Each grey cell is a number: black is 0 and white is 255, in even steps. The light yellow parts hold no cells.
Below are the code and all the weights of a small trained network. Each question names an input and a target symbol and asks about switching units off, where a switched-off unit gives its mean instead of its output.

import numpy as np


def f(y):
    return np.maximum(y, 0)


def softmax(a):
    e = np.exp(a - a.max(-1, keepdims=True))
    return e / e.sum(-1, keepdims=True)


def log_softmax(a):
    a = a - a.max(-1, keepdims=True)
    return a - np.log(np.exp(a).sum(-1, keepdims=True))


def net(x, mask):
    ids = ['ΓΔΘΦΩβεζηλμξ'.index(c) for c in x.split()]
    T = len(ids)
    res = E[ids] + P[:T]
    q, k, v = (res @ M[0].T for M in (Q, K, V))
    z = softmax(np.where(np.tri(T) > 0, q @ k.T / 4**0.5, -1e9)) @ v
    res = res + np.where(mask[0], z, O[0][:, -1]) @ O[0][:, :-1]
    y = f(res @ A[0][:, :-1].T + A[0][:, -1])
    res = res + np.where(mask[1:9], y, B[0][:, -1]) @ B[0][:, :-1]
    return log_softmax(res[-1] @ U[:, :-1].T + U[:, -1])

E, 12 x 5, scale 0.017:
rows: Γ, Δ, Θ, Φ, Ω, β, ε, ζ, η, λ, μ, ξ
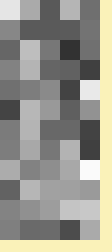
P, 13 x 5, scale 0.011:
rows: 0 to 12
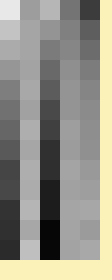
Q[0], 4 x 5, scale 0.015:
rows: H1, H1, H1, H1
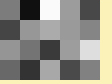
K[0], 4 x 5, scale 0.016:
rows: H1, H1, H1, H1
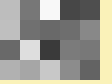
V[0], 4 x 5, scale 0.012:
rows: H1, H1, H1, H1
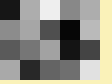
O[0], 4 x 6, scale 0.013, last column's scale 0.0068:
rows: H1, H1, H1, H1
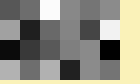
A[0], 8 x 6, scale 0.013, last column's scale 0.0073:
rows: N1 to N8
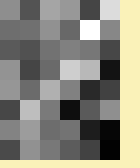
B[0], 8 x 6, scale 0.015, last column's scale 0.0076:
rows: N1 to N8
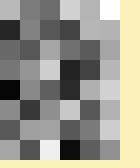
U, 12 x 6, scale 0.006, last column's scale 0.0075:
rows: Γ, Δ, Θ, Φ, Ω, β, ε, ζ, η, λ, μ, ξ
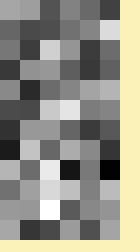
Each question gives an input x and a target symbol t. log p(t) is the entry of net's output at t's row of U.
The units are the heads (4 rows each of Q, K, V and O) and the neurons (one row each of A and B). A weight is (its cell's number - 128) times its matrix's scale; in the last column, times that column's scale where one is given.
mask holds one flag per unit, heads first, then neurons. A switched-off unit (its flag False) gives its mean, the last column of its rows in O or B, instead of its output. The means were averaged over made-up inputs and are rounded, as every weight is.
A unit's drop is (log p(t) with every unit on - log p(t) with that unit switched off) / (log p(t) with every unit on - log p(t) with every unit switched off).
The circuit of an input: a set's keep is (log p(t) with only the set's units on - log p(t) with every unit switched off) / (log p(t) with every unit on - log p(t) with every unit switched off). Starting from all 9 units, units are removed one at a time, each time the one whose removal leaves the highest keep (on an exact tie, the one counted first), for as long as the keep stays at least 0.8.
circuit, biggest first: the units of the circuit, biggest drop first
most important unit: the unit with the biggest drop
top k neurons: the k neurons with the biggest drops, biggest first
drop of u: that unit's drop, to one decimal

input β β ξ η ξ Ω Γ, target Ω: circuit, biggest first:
(H1, N1, N5)
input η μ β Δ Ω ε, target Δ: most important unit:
N5
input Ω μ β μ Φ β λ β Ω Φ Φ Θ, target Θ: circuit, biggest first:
(N8, H1, N3)
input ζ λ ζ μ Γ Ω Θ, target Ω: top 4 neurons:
(N1, N5, N6, N4)
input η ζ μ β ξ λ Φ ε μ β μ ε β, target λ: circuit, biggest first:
(H1, N5)
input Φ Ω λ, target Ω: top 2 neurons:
(N1, N5)
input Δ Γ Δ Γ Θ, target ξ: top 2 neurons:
(N6, N5)
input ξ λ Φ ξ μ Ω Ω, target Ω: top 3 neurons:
(N1, N4, N7)
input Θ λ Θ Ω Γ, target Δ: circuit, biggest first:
(N5, H1)
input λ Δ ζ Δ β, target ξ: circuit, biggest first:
(H1, N6, N5)
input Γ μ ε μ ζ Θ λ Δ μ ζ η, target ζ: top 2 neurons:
(N2, N8)
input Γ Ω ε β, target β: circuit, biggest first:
(H1, N1)
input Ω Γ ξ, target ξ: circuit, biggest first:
(H1, N5)
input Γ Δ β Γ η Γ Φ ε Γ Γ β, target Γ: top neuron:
(N5)
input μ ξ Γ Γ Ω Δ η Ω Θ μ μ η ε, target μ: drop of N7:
0.1
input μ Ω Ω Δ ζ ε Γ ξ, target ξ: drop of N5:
0.4
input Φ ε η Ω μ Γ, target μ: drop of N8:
-0.1
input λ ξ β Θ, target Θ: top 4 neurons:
(N8, N3, N6, N2)
